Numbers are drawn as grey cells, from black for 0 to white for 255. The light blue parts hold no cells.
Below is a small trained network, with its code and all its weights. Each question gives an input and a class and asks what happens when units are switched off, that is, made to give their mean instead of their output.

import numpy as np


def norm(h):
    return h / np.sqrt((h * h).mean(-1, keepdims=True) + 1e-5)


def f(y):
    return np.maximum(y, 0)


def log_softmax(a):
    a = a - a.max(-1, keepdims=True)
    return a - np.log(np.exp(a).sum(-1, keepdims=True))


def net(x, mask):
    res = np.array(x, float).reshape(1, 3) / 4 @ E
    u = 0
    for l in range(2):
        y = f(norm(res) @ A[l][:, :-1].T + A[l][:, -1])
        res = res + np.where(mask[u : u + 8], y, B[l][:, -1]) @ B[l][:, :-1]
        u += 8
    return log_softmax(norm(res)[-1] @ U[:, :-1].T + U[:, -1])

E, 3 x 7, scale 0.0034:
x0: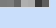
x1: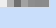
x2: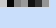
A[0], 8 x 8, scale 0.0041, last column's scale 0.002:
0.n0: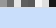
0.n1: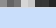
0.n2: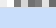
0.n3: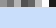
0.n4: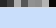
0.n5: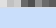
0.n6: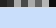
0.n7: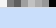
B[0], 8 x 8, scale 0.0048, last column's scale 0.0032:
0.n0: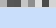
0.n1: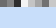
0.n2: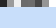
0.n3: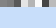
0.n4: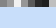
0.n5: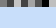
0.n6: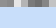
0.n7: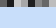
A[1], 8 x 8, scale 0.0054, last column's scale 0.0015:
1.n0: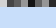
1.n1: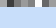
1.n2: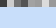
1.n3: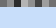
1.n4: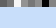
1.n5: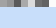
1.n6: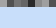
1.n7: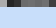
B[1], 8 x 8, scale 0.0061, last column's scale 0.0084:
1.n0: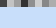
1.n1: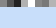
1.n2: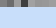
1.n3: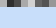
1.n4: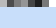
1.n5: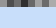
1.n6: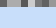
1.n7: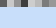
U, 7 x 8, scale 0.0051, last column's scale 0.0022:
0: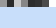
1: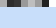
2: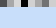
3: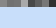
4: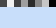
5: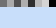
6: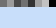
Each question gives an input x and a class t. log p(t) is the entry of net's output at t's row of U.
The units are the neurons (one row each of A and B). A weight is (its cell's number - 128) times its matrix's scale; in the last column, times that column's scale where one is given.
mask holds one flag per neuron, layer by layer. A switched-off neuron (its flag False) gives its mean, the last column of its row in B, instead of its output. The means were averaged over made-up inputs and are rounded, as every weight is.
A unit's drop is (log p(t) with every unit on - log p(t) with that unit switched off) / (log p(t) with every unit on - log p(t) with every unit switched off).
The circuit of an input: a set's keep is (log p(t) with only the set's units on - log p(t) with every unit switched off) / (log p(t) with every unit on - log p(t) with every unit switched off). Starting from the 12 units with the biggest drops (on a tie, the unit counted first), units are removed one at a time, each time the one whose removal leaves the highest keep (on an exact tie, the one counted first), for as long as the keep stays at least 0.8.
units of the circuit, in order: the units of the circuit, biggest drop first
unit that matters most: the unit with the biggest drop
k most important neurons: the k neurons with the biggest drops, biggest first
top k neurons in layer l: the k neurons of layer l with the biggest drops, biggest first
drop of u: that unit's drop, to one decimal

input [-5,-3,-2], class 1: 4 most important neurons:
(0.n0, 1.n1, 0.n2, 0.n3)
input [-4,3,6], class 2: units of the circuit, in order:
(1.n0, 1.n6)
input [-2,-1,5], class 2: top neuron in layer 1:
(1.n0)
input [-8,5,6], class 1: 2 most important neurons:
(1.n1, 0.n3)
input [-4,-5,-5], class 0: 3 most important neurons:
(0.n4, 1.n4, 1.n0)
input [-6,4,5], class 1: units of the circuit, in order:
(1.n1, 0.n3)
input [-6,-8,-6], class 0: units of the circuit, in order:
(0.n4, 1.n4, 1.n0)
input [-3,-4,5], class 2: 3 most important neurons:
(1.n0, 0.n2, 1.n6)
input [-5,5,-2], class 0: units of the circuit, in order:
(0.n2, 1.n4)
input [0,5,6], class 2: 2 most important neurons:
(1.n0, 0.n4)
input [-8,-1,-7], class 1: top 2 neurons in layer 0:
(0.n0, 0.n2)
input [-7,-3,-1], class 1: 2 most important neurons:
(1.n1, 0.n0)
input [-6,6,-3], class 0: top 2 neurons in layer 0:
(0.n2, 0.n5)
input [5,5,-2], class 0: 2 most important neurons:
(0.n2, 0.n7)
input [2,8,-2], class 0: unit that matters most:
0.n2
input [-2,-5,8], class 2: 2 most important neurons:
(1.n0, 0.n2)
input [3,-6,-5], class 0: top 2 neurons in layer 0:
(0.n4, 0.n6)
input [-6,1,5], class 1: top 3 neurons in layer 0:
(0.n3, 0.n0, 0.n5)
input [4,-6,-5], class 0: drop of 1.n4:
0.2
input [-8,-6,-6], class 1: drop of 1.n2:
-0.1
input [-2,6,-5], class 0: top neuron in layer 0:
(0.n7)
